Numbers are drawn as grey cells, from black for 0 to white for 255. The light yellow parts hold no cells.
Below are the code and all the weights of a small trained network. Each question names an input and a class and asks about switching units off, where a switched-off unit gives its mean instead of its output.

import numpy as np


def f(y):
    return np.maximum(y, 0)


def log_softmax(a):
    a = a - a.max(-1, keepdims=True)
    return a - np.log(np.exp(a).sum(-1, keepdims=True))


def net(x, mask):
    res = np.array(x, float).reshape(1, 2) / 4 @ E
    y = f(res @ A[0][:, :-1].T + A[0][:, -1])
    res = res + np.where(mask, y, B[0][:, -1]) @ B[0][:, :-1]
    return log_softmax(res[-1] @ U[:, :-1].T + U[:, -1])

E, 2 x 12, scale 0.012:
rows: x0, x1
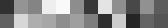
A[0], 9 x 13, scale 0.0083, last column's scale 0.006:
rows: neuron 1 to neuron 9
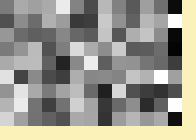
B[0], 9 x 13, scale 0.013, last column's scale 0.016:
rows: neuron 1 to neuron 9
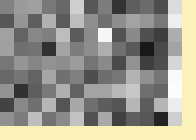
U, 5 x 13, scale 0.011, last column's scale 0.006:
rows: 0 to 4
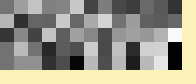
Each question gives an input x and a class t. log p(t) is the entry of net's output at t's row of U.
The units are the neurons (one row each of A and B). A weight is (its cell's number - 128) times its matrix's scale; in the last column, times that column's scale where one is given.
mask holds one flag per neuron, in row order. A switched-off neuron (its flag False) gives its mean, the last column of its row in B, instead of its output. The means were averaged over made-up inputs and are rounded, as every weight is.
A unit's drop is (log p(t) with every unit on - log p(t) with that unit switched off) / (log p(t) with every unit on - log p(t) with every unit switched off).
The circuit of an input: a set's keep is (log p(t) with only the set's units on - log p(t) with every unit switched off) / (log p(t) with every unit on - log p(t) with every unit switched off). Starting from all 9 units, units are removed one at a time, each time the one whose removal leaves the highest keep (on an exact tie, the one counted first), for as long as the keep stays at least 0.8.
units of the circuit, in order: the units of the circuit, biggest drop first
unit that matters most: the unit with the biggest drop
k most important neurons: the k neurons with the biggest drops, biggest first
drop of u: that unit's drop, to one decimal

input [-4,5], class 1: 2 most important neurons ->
neuron 7; neuron 1
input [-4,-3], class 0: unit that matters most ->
neuron 7
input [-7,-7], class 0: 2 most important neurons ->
neuron 7; neuron 9
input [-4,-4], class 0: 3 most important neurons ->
neuron 7; neuron 9; neuron 2
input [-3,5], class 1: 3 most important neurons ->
neuron 7; neuron 2; neuron 1
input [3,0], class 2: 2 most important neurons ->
neuron 9; neuron 5
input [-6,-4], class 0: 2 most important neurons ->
neuron 9; neuron 7
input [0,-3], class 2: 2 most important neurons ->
neuron 7; neuron 9
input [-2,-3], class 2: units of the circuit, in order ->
neuron 7; neuron 1
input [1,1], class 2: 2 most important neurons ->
neuron 9; neuron 1
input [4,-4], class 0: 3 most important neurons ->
neuron 7; neuron 8; neuron 6
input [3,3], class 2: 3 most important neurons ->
neuron 9; neuron 3; neuron 5
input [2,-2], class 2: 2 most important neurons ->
neuron 9; neuron 7
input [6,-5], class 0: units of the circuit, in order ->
neuron 7
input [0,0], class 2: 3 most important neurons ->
neuron 9; neuron 1; neuron 7
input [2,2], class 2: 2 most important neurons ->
neuron 9; neuron 3
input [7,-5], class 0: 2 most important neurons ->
neuron 1; neuron 7
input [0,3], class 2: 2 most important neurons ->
neuron 3; neuron 9
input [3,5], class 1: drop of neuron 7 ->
1.0
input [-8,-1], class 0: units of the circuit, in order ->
neuron 9
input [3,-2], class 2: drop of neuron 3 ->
0.1
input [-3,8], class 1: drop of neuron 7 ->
0.9
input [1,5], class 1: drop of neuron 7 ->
0.5
